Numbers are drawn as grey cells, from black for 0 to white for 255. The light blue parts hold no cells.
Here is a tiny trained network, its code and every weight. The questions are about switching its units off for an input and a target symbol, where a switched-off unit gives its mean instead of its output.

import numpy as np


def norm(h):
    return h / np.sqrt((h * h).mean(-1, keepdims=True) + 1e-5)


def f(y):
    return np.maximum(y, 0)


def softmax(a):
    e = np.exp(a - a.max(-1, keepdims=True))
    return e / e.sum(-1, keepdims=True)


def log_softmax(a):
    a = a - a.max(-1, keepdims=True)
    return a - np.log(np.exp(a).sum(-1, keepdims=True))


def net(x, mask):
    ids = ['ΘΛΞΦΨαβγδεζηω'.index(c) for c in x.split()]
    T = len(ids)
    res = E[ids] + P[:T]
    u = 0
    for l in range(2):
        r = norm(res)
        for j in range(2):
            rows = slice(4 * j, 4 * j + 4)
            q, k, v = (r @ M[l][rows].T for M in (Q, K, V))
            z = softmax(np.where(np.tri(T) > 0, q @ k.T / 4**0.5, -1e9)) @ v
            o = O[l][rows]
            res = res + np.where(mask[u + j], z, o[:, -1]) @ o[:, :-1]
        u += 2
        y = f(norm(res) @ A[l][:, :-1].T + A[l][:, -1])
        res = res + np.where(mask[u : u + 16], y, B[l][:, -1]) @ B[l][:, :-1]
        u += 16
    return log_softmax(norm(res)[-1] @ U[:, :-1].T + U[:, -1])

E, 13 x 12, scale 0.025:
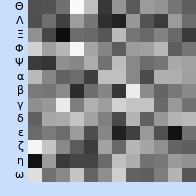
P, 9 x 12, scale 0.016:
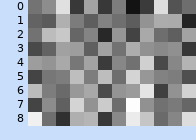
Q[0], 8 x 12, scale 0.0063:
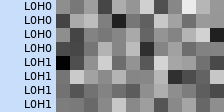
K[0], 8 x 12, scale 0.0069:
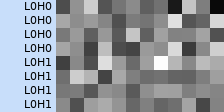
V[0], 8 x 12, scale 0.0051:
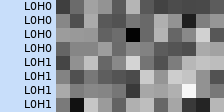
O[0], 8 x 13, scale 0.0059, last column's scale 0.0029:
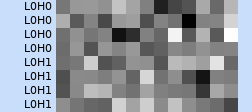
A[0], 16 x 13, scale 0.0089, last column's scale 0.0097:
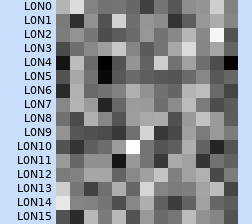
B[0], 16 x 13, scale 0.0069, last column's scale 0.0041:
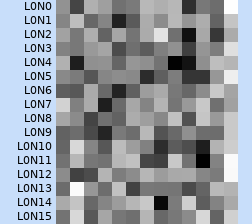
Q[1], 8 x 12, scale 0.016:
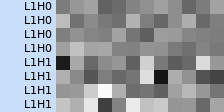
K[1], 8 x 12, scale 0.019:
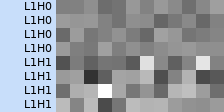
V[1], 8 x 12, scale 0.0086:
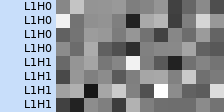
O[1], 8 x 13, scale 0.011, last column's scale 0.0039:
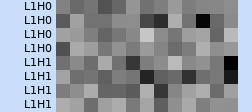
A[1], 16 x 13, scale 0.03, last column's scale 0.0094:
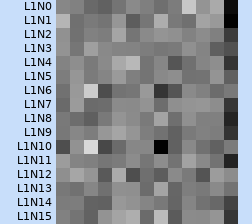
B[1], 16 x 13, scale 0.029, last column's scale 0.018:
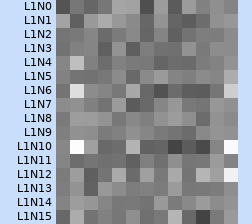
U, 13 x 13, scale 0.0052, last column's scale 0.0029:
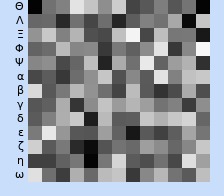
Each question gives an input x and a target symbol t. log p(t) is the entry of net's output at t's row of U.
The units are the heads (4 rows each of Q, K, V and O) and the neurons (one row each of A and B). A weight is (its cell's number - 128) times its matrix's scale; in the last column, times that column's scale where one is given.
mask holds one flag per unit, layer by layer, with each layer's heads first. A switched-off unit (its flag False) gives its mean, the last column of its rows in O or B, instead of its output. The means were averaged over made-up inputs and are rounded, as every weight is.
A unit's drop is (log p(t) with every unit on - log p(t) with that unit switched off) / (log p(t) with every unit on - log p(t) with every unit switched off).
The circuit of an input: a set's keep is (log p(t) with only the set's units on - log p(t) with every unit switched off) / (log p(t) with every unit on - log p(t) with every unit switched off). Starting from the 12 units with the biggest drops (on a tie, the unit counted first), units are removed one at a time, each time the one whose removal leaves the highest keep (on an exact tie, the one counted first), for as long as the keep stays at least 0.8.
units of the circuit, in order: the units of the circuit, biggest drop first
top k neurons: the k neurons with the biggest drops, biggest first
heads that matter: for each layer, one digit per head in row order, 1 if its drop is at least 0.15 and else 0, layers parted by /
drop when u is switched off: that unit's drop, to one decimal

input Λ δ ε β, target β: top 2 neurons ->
L1N1, L1N10
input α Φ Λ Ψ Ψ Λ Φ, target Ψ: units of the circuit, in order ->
L1N10, L1N6
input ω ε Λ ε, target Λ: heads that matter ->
01 / 11
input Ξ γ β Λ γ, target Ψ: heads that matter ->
00 / 11
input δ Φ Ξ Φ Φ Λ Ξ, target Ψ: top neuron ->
L0N13
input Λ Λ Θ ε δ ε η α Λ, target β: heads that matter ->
10 / 00
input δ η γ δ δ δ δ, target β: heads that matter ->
00 / 00
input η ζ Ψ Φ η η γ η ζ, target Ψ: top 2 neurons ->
L1N10, L0N13
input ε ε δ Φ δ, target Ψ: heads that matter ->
10 / 10
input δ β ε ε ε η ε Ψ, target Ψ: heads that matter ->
00 / 01
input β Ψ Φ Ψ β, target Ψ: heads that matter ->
00 / 10
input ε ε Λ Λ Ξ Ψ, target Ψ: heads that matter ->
00 / 00
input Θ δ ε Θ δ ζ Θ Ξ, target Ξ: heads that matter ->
00 / 01
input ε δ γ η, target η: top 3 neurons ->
L1N10, L1N12, L0N4
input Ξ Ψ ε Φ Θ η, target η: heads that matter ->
00 / 01
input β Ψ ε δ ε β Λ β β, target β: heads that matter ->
10 / 00
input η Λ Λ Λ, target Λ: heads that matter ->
11 / 00
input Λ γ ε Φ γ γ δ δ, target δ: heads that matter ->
01 / 01
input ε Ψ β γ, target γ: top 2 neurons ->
L1N10, L1N12
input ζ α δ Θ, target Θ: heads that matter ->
00 / 01
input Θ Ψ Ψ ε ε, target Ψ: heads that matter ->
00 / 10
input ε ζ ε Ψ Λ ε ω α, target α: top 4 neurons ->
L1N0, L1N10, L1N12, L1N6
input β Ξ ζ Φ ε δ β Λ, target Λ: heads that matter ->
00 / 11
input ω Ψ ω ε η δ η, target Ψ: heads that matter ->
00 / 00
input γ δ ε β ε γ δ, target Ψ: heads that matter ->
00 / 10
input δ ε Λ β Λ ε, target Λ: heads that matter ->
11 / 10
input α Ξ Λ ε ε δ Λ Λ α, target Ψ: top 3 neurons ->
L0N13, L1N10, L0N14
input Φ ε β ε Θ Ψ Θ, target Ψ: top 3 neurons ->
L1N10, L1N6, L0N13
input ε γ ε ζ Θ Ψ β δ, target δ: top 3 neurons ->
L1N10, L1N12, L1N6
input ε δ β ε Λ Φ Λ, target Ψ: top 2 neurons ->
L1N10, L1N6
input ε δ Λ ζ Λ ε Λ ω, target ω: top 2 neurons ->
L1N10, L1N12
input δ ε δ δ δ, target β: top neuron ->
L0N0
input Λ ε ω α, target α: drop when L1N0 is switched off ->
0.7
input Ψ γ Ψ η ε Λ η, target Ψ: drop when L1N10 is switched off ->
0.2
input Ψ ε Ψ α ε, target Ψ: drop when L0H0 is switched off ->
0.0
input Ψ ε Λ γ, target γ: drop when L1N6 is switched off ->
0.4
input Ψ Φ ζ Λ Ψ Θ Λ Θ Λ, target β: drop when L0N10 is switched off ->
0.1
